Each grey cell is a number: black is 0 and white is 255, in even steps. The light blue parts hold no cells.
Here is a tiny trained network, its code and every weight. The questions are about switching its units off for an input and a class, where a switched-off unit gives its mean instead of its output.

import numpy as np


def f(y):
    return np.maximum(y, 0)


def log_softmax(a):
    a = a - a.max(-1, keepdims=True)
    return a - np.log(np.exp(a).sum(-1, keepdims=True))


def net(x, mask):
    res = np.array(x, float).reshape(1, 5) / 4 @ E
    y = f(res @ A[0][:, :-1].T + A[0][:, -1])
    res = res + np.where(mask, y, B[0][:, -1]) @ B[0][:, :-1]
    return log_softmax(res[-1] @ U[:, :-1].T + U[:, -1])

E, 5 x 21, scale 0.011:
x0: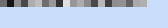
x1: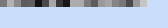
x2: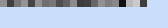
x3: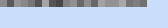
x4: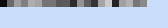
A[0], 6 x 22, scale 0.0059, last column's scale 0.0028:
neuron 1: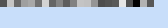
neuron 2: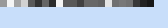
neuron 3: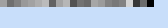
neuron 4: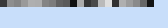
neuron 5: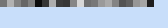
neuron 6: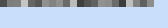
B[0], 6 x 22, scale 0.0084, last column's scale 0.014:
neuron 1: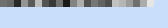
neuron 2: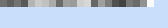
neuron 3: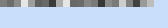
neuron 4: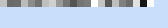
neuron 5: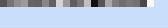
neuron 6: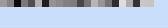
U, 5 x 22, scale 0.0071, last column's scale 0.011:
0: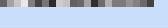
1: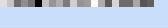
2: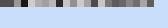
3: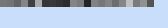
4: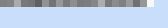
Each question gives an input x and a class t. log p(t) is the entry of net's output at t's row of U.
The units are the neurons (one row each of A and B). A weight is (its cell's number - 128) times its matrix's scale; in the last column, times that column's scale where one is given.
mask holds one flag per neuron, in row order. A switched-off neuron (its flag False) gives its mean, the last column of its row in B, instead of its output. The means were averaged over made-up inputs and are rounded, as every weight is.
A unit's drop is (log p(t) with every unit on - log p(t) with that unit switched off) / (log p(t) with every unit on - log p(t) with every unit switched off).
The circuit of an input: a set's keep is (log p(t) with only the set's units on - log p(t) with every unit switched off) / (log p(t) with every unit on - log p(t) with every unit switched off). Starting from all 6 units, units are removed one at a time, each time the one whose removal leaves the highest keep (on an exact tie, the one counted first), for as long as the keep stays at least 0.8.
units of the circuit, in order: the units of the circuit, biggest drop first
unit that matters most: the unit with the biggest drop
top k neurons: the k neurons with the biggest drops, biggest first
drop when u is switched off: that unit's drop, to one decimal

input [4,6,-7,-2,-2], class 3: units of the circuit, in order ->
(neuron 1)
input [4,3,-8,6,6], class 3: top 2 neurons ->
(neuron 1; neuron 2)
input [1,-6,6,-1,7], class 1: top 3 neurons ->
(neuron 4; neuron 5; neuron 1)
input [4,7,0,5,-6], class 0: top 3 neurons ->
(neuron 5; neuron 4; neuron 2)
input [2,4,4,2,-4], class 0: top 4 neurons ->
(neuron 4; neuron 1; neuron 2; neuron 5)
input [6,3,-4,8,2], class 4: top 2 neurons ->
(neuron 2; neuron 1)
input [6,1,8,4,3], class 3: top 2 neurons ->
(neuron 2; neuron 6)
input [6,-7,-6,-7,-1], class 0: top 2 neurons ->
(neuron 3; neuron 2)
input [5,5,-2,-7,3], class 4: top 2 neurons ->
(neuron 2; neuron 3)
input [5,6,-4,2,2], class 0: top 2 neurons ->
(neuron 5; neuron 2)
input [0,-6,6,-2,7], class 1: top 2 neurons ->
(neuron 4; neuron 5)
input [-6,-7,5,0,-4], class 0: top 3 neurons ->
(neuron 3; neuron 4; neuron 1)
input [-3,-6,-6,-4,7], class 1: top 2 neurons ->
(neuron 4; neuron 5)
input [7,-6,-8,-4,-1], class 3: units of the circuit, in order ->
(neuron 1; neuron 2)
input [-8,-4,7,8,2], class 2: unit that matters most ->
neuron 2
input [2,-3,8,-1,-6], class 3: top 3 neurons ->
(neuron 4; neuron 6; neuron 2)
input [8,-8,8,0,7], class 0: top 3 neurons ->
(neuron 3; neuron 2; neuron 1)
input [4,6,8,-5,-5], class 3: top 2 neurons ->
(neuron 4; neuron 2)
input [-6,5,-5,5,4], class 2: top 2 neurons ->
(neuron 2; neuron 3)
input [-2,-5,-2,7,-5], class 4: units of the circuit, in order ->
(neuron 4)
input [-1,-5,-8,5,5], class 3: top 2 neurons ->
(neuron 1; neuron 5)
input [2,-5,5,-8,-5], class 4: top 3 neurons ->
(neuron 4; neuron 5; neuron 1)
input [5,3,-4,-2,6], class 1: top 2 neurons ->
(neuron 4; neuron 2)
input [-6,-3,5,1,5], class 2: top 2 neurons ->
(neuron 2; neuron 1)
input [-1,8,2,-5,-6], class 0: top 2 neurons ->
(neuron 5; neuron 4)
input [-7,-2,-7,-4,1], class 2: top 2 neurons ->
(neuron 2; neuron 6)
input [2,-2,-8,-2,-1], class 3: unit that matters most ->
neuron 1
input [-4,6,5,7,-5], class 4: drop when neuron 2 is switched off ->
0.1
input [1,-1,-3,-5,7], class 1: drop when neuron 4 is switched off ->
0.7
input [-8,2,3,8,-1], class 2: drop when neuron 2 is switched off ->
0.7
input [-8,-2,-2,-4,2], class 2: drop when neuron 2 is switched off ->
1.1
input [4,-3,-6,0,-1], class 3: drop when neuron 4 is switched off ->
0.1
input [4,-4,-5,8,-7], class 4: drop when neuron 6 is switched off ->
-0.2
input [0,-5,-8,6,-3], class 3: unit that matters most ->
neuron 1
